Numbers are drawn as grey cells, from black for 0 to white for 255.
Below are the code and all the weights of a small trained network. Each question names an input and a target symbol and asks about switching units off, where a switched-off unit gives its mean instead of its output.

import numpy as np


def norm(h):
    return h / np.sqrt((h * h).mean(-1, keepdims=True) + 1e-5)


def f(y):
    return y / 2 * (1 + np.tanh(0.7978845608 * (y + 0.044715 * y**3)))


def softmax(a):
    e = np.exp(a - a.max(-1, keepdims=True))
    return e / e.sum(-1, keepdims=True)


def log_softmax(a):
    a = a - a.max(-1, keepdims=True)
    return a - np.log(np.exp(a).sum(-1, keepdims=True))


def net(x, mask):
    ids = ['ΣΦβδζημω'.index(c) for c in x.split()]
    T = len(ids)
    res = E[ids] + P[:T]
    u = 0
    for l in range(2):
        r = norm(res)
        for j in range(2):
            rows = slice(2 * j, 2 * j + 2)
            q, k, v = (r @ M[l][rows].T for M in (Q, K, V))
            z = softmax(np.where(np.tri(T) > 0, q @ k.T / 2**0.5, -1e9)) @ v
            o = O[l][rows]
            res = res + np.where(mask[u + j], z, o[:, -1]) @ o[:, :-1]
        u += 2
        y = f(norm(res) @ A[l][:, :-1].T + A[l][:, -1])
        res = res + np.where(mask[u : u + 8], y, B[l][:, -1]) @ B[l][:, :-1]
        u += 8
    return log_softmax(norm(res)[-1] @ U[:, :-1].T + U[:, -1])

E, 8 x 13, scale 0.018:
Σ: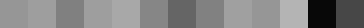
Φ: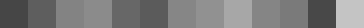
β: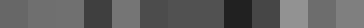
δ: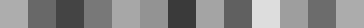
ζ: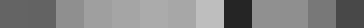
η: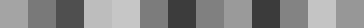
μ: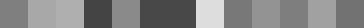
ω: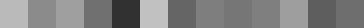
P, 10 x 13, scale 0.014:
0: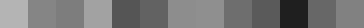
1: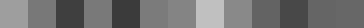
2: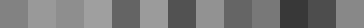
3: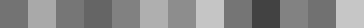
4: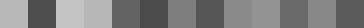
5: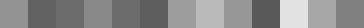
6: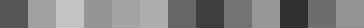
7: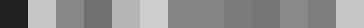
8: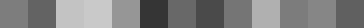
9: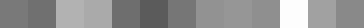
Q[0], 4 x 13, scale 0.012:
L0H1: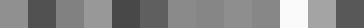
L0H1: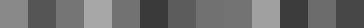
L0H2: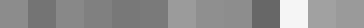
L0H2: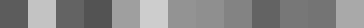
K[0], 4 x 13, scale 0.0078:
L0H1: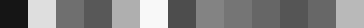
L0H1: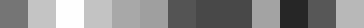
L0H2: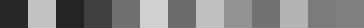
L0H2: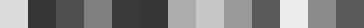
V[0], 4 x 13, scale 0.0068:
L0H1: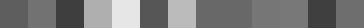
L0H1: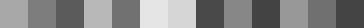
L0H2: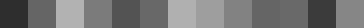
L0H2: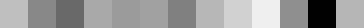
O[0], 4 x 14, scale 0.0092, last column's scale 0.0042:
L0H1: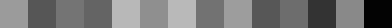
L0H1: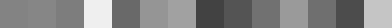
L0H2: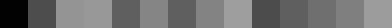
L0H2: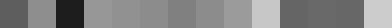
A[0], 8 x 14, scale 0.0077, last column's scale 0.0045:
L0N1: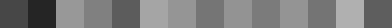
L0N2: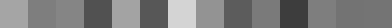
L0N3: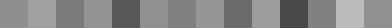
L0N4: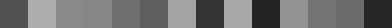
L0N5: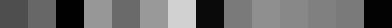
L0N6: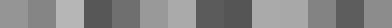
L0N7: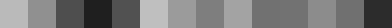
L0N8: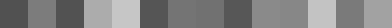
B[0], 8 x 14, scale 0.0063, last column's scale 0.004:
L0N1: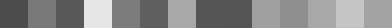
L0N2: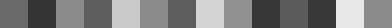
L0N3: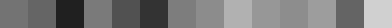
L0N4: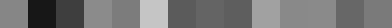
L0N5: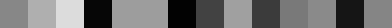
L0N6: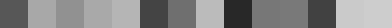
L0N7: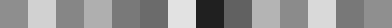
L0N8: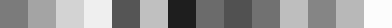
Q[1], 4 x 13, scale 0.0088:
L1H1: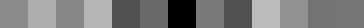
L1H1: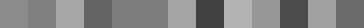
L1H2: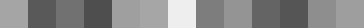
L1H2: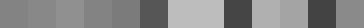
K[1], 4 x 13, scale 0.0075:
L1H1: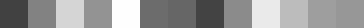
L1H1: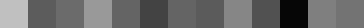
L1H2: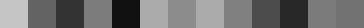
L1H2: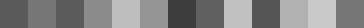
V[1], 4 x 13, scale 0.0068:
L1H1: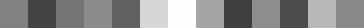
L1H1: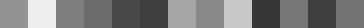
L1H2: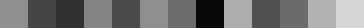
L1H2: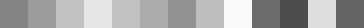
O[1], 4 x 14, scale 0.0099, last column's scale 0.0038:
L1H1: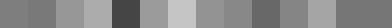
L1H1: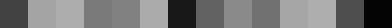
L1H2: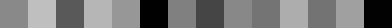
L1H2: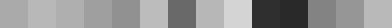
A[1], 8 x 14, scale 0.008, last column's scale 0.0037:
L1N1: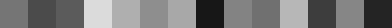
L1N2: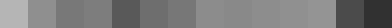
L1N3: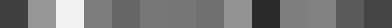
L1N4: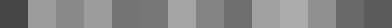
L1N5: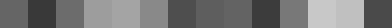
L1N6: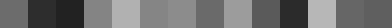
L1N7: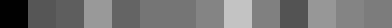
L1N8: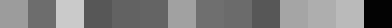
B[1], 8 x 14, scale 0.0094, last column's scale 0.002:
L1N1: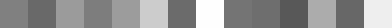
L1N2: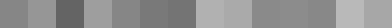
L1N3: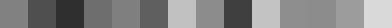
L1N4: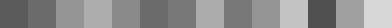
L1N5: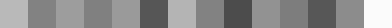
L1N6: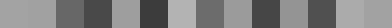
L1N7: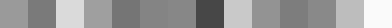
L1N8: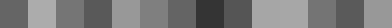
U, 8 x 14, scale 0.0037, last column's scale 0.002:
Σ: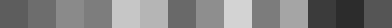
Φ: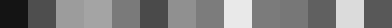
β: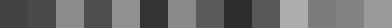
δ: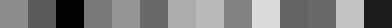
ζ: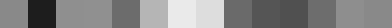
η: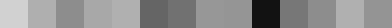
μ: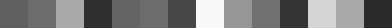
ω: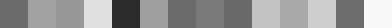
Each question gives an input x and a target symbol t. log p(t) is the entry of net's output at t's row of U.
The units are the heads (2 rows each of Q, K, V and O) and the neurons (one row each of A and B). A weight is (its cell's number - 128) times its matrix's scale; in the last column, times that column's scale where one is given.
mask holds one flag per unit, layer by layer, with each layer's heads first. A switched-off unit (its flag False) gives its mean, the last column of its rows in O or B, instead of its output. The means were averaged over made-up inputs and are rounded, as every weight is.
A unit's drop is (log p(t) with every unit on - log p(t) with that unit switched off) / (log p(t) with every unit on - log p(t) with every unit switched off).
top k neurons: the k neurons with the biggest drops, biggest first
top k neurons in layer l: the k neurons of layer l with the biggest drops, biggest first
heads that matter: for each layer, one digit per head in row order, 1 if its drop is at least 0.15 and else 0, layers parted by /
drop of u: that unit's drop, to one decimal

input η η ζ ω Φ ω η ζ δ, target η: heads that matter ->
11 / 01
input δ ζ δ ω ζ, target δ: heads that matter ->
11 / 00
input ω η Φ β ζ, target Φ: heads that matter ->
11 / 00
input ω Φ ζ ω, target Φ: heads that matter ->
11 / 00
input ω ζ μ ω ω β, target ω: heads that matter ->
10 / 00
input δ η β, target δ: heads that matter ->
11 / 00
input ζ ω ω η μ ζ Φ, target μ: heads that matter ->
10 / 00
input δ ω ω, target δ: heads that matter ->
01 / 00
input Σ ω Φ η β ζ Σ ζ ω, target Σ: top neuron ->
[L0N5]
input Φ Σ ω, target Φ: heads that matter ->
01 / 00
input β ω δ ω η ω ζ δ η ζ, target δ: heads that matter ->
11 / 10
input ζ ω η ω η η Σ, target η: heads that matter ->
01 / 01
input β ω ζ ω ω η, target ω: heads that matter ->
10 / 00
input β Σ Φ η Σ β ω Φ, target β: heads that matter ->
01 / 00
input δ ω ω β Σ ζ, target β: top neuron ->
[L1N8]
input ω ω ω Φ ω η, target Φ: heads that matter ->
11 / 00
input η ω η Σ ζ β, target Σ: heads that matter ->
11 / 00
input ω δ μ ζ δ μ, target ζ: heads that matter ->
10 / 01
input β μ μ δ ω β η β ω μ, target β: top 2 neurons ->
[L1N8; L1N3]
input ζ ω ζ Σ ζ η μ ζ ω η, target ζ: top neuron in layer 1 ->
[L1N5]
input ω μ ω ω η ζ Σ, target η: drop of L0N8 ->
0.1
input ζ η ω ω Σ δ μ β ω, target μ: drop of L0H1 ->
0.9
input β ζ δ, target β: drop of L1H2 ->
0.6
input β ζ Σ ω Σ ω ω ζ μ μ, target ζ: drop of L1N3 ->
0.2
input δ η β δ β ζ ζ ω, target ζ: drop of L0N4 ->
0.1
